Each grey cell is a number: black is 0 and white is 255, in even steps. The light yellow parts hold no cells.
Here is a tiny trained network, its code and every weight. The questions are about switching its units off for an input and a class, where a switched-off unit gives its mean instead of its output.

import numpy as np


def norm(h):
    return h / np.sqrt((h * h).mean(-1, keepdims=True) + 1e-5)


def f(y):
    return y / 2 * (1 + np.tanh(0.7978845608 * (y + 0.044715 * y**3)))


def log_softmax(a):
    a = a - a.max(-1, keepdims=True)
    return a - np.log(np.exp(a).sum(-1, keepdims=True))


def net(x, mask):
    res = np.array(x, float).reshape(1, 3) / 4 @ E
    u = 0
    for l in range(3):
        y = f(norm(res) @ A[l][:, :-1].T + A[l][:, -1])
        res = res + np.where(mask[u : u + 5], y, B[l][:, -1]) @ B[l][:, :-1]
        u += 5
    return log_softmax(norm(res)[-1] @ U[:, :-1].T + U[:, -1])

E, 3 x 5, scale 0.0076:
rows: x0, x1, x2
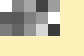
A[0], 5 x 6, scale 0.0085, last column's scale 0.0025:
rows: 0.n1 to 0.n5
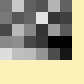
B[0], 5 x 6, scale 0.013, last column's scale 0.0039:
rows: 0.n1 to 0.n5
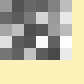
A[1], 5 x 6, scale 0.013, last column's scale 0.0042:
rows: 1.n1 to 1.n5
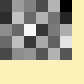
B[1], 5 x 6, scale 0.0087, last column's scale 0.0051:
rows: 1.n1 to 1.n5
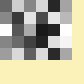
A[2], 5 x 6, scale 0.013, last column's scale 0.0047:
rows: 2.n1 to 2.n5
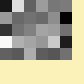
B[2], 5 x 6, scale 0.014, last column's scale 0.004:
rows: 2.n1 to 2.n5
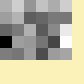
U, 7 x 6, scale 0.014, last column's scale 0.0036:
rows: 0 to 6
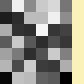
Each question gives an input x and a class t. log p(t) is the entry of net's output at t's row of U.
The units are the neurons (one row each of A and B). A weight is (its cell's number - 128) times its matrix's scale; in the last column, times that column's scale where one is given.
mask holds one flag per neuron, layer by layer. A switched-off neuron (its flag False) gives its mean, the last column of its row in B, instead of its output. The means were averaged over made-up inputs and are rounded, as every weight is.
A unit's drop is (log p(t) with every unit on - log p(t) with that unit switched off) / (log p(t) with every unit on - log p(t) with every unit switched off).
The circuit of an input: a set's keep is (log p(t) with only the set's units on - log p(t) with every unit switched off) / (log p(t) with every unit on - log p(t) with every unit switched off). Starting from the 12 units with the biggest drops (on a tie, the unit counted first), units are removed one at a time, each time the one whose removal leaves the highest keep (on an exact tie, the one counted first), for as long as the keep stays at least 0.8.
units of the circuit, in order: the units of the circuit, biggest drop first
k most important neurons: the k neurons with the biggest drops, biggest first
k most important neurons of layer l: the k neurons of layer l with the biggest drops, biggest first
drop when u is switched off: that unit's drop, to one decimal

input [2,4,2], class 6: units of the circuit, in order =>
[2.n4]
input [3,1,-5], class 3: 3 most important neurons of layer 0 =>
[0.n5 0.n2 0.n1]
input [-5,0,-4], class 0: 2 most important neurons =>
[0.n4 2.n1]
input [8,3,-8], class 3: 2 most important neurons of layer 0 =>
[0.n5 0.n3]
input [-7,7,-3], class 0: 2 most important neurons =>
[0.n4 2.n1]
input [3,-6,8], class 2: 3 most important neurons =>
[0.n4 0.n2 1.n3]
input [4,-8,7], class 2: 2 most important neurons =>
[0.n4 0.n2]
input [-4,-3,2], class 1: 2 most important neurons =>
[1.n3 0.n2]
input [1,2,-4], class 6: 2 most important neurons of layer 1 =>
[1.n4 1.n3]
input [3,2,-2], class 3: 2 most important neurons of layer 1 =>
[1.n3 1.n2]
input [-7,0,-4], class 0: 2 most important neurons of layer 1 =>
[1.n1 1.n5]
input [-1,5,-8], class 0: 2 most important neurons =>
[0.n4 1.n3]
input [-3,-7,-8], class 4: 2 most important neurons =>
[1.n4 0.n3]
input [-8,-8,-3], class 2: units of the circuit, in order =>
[0.n4]
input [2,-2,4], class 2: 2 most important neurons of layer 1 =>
[1.n2 1.n3]
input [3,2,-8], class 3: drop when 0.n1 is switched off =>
0.2
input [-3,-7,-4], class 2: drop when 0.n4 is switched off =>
1.1
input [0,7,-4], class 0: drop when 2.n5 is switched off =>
0.0
